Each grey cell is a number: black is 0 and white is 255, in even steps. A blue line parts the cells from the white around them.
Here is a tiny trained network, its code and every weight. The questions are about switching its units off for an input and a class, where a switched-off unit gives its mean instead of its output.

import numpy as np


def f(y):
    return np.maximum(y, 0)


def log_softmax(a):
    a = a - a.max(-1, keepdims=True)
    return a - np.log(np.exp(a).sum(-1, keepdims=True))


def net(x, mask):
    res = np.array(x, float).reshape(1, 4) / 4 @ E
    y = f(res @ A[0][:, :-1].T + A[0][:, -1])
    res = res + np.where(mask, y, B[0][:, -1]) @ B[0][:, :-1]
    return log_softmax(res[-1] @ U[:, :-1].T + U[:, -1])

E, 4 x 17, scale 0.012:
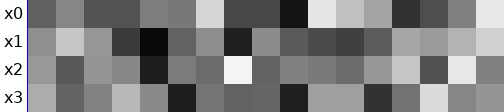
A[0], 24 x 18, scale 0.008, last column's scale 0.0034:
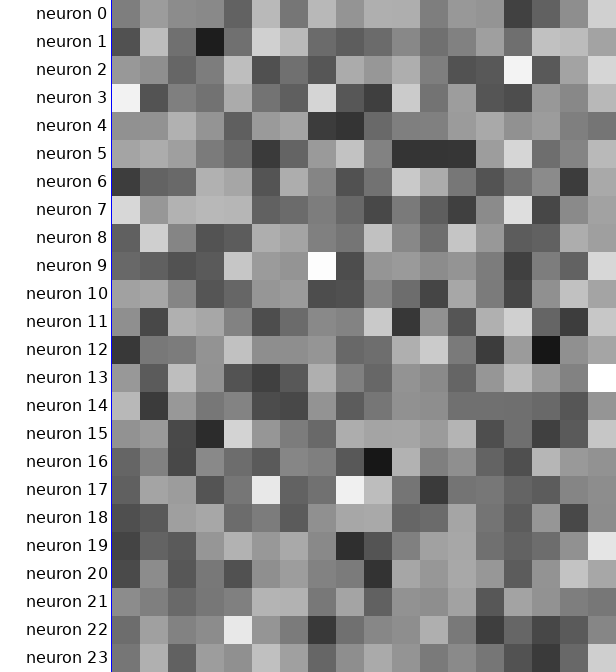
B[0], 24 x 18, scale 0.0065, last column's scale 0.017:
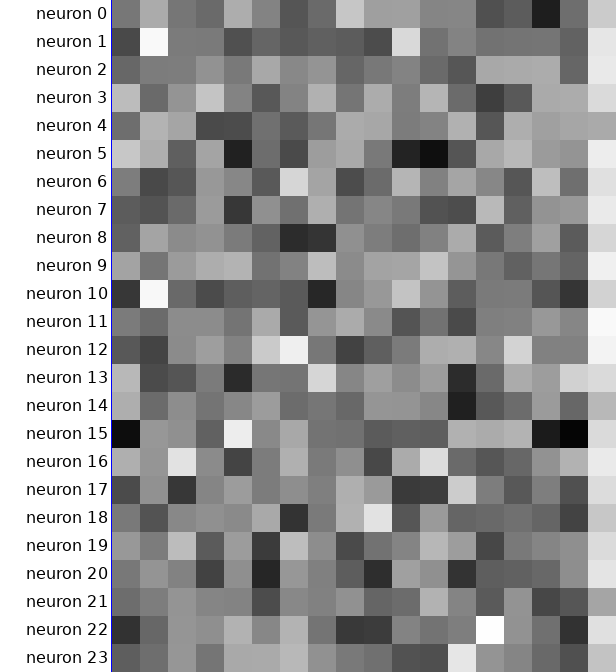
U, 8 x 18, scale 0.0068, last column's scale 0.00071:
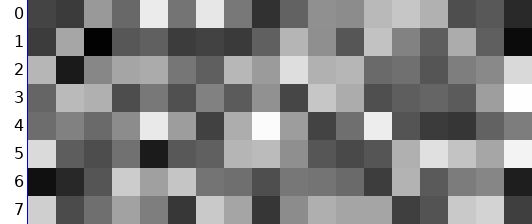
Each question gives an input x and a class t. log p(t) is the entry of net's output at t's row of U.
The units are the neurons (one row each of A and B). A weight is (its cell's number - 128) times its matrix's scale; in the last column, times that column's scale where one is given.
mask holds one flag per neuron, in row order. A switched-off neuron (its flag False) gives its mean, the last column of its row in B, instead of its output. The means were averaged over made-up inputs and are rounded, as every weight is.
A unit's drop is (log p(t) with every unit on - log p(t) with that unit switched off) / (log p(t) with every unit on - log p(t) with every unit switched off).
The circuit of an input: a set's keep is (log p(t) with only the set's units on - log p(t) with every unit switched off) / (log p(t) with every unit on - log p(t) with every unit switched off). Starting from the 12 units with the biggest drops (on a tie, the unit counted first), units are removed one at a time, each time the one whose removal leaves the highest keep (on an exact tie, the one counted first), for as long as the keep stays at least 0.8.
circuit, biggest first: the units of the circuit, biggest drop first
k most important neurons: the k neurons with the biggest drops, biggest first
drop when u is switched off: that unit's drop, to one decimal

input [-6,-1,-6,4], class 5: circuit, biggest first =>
neuron 5
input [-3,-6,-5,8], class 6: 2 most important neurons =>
neuron 7; neuron 11
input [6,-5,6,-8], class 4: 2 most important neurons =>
neuron 0; neuron 9
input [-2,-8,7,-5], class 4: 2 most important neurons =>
neuron 0; neuron 13
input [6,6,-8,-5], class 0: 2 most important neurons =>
neuron 15; neuron 22
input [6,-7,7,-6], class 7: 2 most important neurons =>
neuron 19; neuron 3
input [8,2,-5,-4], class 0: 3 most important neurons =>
neuron 15; neuron 22; neuron 12
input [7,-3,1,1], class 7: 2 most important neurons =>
neuron 3; neuron 16
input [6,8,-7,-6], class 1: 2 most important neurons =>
neuron 17; neuron 8
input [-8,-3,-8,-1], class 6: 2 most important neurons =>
neuron 22; neuron 11
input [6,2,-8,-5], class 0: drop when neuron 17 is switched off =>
0.0
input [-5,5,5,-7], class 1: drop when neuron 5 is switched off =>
0.1
